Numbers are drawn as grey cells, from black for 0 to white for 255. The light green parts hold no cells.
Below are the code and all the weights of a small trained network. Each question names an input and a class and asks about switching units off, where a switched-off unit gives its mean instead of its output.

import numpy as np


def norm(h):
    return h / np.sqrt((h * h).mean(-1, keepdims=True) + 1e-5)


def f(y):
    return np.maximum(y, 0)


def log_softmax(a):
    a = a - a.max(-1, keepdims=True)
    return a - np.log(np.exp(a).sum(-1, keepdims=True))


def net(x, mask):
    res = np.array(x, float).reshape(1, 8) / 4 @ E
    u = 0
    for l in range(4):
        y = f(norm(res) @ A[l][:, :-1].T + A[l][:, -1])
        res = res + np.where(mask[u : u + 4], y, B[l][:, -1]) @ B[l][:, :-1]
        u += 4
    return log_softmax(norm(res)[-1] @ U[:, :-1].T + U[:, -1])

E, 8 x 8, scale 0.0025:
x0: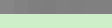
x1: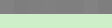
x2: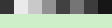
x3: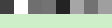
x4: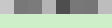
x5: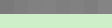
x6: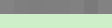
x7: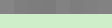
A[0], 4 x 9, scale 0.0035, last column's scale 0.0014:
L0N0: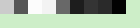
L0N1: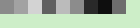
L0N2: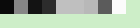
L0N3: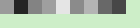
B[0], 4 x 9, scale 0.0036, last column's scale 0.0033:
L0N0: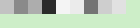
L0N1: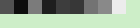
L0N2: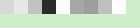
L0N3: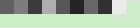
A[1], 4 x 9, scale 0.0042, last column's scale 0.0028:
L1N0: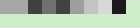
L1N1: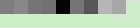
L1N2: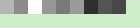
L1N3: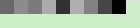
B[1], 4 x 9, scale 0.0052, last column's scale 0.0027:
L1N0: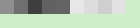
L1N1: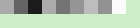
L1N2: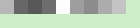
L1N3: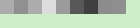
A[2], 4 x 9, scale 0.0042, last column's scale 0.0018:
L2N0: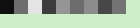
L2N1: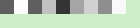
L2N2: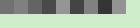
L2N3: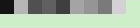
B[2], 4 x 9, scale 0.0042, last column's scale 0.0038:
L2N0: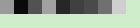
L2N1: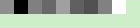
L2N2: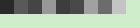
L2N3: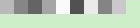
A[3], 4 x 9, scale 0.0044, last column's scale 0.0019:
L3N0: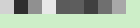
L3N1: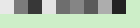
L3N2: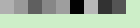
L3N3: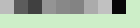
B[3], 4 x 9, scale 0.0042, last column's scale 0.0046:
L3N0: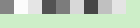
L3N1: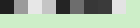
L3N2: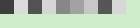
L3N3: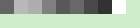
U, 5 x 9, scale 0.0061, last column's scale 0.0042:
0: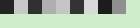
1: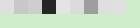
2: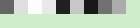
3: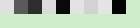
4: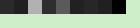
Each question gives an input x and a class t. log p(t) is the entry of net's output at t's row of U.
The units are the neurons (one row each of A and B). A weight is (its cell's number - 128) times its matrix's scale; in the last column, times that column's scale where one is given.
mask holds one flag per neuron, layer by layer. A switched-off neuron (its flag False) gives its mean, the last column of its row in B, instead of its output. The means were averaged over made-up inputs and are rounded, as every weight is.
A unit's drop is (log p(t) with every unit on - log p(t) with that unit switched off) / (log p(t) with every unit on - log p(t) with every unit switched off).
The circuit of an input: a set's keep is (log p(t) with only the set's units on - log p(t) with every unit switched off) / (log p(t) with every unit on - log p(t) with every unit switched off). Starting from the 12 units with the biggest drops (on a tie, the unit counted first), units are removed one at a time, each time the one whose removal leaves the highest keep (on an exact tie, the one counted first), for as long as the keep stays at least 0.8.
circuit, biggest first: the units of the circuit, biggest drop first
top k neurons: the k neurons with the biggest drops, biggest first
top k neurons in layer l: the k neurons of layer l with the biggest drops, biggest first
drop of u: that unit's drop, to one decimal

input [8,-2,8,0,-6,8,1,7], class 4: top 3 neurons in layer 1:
(L1N0 L1N1 L1N2)
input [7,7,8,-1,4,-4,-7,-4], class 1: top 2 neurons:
(L0N0 L1N2)
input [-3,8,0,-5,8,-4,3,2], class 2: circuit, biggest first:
(L3N1)
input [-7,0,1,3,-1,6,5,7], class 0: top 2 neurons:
(L0N0 L2N3)
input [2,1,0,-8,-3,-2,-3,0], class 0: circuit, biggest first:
(L0N3 L3N2)
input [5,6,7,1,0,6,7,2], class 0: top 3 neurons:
(L0N1 L0N2 L1N1)
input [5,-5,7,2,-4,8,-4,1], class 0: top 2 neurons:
(L2N3 L3N2)
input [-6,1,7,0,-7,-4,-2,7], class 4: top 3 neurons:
(L0N1 L2N0 L1N1)
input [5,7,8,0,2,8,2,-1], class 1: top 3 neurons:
(L0N0 L1N2 L0N3)
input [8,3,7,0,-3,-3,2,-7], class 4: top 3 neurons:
(L2N0 L1N0 L0N3)
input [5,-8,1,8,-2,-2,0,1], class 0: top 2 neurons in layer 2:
(L2N3 L2N1)
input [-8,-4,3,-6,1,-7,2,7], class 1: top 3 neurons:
(L0N0 L3N1 L3N3)
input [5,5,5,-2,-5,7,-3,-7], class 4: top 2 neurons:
(L0N1 L2N0)
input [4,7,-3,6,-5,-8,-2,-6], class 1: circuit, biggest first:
(L0N2)
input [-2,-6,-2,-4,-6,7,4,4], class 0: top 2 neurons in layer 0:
(L0N2 L0N3)
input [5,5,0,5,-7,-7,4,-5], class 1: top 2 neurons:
(L0N2 L0N3)
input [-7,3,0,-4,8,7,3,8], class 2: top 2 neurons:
(L0N2 L3N1)
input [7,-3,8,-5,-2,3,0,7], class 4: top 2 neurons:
(L0N1 L0N2)
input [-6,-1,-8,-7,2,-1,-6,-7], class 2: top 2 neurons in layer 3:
(L3N0 L3N1)
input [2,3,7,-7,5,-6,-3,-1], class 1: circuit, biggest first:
(L0N0)
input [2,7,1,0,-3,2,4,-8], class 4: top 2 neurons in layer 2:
(L2N0 L2N3)
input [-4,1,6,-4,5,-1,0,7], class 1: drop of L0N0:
0.7
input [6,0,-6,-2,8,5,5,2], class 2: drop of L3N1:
0.2
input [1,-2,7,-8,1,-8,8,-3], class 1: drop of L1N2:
0.2
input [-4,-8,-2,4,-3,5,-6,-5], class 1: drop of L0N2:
0.2
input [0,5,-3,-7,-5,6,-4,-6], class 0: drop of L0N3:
0.1
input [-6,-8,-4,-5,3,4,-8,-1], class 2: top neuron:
(L3N0)
